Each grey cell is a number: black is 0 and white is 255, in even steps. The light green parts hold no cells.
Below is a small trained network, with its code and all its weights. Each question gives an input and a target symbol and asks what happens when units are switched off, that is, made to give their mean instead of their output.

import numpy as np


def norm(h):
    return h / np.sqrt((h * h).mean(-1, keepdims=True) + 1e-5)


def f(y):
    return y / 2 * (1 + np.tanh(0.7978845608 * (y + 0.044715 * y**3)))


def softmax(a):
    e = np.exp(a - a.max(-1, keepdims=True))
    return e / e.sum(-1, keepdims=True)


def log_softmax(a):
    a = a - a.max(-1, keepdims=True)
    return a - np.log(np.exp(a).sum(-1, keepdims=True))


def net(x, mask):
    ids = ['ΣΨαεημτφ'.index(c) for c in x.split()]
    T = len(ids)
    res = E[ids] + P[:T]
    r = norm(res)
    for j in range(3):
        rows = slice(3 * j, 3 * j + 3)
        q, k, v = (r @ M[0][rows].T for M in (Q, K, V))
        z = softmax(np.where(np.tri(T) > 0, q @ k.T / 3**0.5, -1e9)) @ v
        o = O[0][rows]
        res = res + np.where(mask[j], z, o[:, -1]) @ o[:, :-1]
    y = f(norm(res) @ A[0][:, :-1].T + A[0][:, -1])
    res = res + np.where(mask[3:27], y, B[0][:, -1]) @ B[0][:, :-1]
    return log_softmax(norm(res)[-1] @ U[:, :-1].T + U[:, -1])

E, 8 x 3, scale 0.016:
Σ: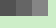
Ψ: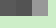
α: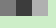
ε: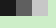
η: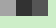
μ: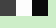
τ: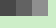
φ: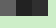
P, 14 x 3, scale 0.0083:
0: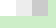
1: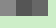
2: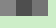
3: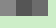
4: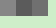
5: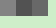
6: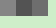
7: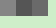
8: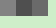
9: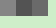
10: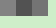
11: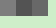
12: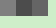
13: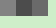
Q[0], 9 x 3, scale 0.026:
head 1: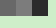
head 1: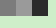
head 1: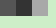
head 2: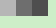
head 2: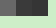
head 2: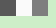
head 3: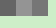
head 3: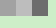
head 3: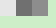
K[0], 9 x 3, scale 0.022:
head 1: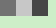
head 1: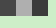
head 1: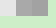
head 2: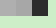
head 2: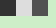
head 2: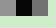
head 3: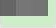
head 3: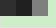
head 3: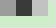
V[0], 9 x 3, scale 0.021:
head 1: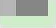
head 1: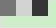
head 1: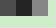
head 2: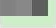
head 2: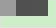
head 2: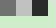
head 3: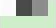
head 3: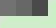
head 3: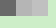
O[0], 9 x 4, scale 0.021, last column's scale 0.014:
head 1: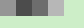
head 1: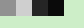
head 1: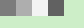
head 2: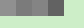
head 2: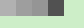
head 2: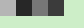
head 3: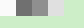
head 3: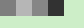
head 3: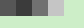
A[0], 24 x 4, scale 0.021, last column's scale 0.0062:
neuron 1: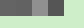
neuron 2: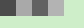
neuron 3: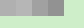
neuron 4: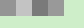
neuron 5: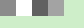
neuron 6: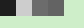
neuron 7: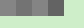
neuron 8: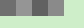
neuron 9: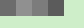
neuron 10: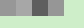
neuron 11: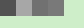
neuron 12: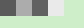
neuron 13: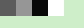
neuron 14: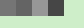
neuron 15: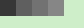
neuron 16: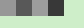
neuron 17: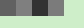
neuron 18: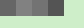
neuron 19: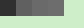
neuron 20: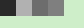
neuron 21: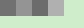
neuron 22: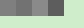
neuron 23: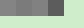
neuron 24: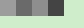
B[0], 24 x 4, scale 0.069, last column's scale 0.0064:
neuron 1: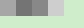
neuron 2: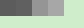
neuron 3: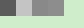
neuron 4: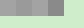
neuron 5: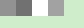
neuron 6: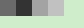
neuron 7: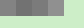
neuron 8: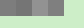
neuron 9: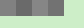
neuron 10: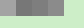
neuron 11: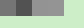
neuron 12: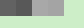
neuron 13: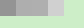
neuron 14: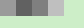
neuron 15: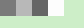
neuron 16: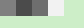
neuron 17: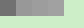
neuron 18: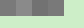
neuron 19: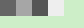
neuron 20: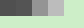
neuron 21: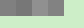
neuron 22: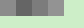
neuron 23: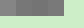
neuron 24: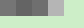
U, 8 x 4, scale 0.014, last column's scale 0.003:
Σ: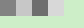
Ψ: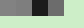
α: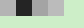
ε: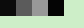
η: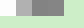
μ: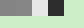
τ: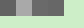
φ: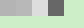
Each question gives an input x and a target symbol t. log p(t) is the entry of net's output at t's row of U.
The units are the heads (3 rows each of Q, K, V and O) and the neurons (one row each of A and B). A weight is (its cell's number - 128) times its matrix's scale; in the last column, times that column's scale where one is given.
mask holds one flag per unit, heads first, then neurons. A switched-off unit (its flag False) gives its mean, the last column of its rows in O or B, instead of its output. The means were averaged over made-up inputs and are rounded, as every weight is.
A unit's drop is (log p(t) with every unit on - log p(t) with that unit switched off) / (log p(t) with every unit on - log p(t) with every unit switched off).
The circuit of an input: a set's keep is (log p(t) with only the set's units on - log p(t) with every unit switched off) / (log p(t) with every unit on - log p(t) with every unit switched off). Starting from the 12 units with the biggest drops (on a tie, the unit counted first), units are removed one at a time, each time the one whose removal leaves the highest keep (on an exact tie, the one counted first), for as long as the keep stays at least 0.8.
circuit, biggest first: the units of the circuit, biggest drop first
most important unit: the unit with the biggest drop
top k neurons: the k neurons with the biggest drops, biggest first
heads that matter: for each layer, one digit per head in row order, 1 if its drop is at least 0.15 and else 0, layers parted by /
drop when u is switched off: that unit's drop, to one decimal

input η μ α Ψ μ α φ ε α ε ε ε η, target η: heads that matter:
110
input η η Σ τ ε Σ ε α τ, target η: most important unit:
head 3
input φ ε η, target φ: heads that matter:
001
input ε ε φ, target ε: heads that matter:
011
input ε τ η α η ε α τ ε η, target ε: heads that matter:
111
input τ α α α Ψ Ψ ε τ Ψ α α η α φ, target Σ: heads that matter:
000
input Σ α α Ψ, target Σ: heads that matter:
100
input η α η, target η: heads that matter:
001
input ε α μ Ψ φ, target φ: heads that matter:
111
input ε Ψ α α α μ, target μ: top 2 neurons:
(neuron 5; neuron 13)
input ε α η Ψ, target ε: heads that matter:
011
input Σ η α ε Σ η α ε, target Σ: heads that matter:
100
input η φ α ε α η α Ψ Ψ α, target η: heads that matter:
001
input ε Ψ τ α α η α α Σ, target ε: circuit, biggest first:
(head 3)
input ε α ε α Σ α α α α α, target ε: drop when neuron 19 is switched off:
0.1
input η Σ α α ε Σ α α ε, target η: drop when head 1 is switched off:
0.1
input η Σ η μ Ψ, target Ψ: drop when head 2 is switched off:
1.1
